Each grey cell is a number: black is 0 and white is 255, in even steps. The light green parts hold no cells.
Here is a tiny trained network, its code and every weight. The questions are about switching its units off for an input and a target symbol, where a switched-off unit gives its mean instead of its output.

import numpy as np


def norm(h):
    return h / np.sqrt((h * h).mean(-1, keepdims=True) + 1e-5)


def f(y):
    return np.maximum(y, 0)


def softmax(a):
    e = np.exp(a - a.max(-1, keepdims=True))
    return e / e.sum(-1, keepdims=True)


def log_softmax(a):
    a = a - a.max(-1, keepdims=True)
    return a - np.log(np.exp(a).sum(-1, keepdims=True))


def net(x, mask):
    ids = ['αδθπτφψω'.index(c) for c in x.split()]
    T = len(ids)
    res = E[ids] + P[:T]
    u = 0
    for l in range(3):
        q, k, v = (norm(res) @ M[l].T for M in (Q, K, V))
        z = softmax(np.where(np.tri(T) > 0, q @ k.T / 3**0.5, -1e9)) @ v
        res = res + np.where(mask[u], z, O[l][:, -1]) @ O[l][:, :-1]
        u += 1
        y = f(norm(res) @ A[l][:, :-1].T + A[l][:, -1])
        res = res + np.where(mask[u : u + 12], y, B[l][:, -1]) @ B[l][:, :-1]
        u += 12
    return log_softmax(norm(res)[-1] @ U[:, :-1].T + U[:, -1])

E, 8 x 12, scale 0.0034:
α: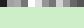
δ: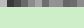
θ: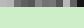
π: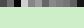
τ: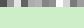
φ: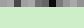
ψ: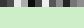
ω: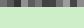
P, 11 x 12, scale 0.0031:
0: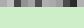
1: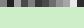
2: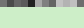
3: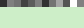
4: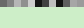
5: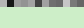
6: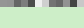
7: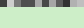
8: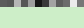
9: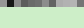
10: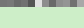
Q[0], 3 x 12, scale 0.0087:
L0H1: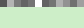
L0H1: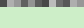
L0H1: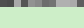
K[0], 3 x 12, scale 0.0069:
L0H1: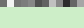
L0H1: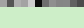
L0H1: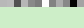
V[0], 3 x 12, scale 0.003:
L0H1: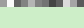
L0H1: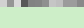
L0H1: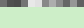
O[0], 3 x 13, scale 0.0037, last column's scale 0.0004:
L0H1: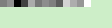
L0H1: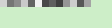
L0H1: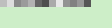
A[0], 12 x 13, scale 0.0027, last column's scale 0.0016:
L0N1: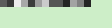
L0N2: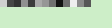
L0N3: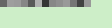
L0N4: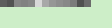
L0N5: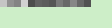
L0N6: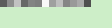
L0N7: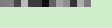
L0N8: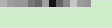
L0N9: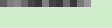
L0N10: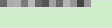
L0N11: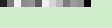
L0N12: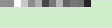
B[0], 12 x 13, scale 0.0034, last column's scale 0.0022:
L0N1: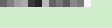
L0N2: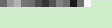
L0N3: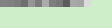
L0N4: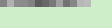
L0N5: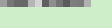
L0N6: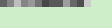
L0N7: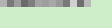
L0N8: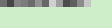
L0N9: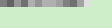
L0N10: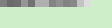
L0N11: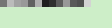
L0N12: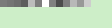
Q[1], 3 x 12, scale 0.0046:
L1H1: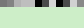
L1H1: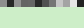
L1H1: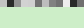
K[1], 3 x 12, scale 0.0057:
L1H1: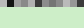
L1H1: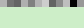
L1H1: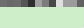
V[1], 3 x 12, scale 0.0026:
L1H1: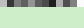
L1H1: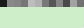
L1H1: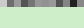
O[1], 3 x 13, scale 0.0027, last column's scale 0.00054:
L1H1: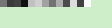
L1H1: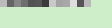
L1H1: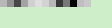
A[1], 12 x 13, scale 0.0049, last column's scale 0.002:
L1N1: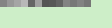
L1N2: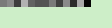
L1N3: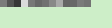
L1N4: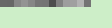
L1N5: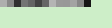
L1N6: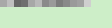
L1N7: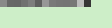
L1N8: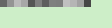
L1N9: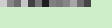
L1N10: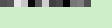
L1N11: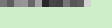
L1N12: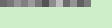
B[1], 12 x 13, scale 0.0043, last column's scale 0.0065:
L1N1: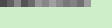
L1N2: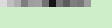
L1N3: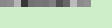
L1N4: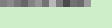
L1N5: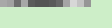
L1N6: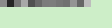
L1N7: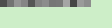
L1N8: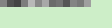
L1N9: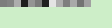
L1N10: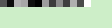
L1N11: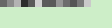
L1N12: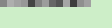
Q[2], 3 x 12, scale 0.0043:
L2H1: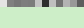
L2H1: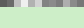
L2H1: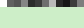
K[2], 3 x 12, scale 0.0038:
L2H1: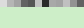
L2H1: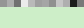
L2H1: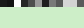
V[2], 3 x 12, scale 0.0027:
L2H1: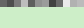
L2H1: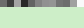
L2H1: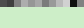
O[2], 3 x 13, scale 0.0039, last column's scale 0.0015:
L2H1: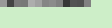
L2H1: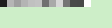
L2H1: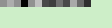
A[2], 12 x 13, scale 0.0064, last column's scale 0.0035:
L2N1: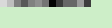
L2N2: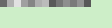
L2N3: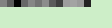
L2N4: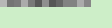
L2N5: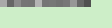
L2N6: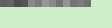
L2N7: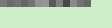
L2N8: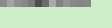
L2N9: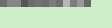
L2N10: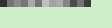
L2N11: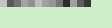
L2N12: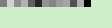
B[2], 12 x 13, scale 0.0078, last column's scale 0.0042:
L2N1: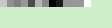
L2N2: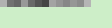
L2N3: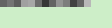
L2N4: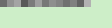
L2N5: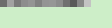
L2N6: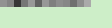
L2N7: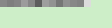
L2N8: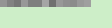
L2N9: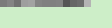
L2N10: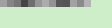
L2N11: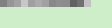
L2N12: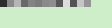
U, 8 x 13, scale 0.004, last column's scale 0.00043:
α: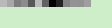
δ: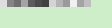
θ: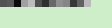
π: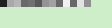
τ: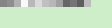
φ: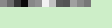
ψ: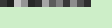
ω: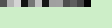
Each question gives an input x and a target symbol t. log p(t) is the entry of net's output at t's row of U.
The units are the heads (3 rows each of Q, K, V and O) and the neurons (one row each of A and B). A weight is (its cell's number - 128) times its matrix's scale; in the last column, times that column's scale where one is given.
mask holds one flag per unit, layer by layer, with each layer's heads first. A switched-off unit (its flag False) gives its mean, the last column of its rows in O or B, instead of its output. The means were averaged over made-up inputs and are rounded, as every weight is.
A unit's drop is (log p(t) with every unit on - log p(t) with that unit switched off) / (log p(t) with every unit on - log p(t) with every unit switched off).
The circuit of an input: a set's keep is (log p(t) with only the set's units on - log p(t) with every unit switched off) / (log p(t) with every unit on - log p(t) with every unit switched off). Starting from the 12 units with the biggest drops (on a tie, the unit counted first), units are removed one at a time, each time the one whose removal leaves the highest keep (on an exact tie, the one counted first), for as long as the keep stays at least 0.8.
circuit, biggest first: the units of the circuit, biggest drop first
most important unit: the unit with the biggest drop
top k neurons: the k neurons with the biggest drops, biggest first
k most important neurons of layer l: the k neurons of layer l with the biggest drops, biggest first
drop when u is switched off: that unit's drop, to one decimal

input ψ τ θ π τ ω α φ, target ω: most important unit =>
L1N9
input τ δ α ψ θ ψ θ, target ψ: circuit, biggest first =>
[L0H1, L1N10]
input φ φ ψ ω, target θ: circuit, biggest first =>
[L0H1, L2N3, L1N10]
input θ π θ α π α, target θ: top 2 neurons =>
[L1N10, L2N3]
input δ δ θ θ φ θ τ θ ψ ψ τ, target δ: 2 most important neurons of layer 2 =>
[L2N2, L2N1]
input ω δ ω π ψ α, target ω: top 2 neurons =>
[L0N11, L1N10]
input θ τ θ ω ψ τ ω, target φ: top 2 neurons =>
[L2N10, L1N10]
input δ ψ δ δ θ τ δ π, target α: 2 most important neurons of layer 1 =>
[L1N2, L1N10]
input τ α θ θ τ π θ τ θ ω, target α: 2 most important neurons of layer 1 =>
[L1N2, L1N10]
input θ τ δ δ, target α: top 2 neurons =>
[L2N1, L1N2]
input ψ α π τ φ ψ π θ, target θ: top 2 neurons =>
[L1N10, L2N3]
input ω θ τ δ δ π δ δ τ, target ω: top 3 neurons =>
[L0N11, L1N10, L2N1]
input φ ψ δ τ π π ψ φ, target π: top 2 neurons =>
[L2N12, L1N10]
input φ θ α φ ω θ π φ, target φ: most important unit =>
L0H1
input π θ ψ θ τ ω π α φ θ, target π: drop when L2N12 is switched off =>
0.3
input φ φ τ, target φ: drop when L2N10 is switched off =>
0.3
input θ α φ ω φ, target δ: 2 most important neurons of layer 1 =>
[L1N9, L1N10]
